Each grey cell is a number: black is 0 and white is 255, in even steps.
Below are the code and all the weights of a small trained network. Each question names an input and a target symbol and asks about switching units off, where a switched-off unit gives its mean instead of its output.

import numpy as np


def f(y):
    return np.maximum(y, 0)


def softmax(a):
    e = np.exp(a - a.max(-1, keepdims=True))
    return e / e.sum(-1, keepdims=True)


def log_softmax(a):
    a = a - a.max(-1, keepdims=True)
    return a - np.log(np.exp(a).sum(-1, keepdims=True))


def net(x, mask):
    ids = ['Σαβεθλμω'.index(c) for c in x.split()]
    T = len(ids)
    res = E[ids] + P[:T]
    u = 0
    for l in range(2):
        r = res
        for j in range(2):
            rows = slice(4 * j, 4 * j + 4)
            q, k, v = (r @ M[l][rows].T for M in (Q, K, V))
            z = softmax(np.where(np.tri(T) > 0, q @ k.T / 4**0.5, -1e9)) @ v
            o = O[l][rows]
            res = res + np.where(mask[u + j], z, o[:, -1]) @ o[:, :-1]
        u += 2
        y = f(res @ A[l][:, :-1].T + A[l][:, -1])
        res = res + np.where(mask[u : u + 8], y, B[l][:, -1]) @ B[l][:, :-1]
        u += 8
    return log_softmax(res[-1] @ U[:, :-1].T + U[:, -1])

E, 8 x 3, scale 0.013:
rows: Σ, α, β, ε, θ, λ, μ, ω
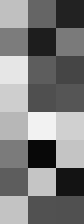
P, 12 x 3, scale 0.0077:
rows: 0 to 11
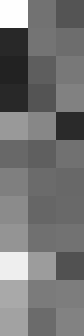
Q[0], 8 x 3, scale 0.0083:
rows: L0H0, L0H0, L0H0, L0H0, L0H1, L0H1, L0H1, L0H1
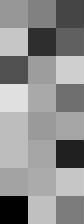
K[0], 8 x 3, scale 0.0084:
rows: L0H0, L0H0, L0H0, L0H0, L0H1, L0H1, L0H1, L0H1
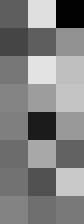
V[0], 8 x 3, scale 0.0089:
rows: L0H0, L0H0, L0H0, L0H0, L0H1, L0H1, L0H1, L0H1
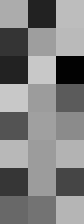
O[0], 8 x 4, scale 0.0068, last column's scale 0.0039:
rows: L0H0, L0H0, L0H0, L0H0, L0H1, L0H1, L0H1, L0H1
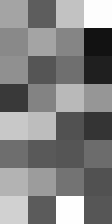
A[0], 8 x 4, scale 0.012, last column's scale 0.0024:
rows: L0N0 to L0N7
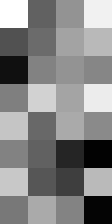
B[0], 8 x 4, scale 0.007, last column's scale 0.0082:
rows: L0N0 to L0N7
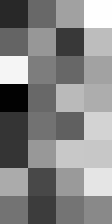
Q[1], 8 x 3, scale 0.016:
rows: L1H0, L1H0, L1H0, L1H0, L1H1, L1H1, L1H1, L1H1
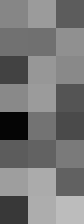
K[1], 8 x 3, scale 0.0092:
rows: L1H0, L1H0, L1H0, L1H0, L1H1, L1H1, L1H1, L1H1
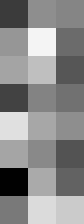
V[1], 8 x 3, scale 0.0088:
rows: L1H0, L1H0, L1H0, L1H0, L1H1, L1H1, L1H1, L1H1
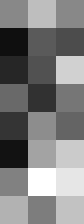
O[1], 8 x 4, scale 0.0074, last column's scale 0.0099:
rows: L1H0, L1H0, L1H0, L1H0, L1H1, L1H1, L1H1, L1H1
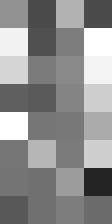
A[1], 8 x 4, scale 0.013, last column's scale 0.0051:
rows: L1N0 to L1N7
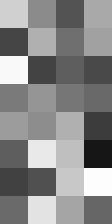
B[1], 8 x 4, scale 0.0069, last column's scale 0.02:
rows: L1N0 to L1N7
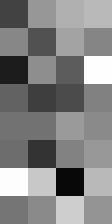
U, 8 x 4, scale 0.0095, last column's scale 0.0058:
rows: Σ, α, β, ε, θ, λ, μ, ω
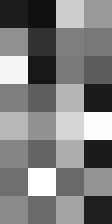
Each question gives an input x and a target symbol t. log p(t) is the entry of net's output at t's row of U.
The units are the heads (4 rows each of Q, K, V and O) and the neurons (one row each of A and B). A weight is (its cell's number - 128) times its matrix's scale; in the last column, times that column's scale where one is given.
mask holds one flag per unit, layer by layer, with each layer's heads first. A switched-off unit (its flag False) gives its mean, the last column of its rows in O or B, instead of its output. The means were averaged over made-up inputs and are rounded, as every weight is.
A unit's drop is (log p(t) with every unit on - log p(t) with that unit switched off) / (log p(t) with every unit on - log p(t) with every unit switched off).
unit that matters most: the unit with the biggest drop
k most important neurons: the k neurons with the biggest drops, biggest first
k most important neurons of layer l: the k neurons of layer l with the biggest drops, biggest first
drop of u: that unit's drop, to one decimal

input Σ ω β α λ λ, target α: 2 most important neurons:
(L0N0; L0N4)
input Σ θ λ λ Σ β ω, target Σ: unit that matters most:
L0N3
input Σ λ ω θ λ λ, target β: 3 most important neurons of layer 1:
(L1N6; L1N0; L1N2)
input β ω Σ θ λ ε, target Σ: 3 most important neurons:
(L0N3; L1N6; L1N2)
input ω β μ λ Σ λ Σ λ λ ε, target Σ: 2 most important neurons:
(L0N5; L1N2)
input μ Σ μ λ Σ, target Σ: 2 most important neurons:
(L1N6; L0N6)
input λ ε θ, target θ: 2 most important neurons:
(L1N2; L1N7)
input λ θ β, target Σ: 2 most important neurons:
(L0N3; L1N6)
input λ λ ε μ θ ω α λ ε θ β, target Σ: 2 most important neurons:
(L0N3; L1N2)
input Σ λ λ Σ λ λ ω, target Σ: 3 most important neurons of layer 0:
(L0N5; L0N6; L0N1)
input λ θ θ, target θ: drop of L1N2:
0.4
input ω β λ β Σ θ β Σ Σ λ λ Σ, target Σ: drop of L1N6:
0.5
